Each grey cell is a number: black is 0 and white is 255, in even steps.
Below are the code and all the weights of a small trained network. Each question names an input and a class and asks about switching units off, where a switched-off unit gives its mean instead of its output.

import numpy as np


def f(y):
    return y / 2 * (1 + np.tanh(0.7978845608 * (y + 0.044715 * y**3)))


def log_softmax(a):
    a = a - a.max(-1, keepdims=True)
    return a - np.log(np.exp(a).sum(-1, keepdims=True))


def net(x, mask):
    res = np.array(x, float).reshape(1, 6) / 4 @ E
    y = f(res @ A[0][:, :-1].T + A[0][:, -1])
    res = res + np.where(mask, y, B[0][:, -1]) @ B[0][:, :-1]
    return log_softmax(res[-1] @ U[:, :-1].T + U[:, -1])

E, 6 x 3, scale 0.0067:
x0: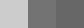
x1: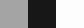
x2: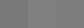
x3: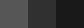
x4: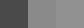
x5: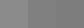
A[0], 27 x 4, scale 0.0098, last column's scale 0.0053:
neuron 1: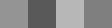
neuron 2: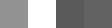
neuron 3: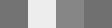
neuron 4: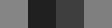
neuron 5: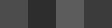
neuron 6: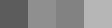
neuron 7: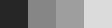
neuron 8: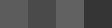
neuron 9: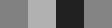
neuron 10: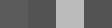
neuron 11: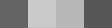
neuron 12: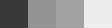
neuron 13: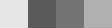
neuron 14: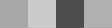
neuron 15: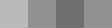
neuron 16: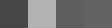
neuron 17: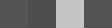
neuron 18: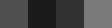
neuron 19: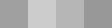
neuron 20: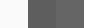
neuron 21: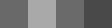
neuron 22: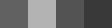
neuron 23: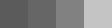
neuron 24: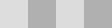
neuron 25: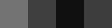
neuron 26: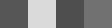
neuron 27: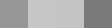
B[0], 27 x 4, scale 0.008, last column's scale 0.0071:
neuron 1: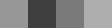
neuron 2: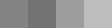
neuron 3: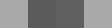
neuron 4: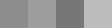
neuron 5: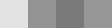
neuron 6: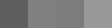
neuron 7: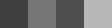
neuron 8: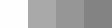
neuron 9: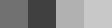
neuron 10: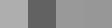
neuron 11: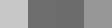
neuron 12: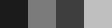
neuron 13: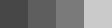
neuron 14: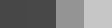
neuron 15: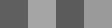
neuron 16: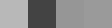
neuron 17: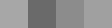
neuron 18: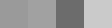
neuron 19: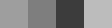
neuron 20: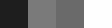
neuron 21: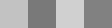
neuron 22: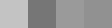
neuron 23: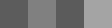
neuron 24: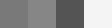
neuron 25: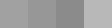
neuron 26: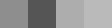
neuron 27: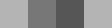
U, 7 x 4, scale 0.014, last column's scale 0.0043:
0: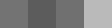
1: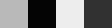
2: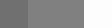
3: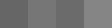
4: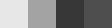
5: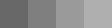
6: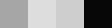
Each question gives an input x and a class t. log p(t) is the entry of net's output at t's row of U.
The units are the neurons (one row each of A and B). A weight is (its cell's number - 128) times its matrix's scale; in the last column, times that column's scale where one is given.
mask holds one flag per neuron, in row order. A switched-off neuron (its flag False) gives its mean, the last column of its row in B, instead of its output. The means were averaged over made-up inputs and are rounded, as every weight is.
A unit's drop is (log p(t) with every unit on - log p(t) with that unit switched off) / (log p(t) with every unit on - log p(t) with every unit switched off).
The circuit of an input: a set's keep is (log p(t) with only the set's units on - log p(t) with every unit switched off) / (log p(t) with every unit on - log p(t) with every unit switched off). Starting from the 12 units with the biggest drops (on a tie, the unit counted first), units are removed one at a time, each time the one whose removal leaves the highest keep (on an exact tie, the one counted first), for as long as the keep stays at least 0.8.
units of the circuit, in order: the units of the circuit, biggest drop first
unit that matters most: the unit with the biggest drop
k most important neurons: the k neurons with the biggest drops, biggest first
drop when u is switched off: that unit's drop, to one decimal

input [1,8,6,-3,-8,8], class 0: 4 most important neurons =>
neuron 20; neuron 24; neuron 9; neuron 26
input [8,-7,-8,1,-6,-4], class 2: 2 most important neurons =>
neuron 20; neuron 15
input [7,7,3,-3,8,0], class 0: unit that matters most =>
neuron 24
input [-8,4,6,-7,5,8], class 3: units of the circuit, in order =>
neuron 12; neuron 7
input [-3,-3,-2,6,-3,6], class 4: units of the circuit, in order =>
neuron 18; neuron 20
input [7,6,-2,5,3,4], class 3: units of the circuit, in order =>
neuron 20; neuron 9
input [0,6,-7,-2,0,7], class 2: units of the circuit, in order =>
neuron 9; neuron 24
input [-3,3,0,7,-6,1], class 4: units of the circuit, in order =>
neuron 5; neuron 18; neuron 14
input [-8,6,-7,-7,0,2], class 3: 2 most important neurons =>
neuron 12; neuron 24
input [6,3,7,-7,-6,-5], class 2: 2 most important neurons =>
neuron 20; neuron 13
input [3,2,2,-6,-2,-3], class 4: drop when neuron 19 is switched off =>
0.4
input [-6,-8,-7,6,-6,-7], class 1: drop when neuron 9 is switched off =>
0.2
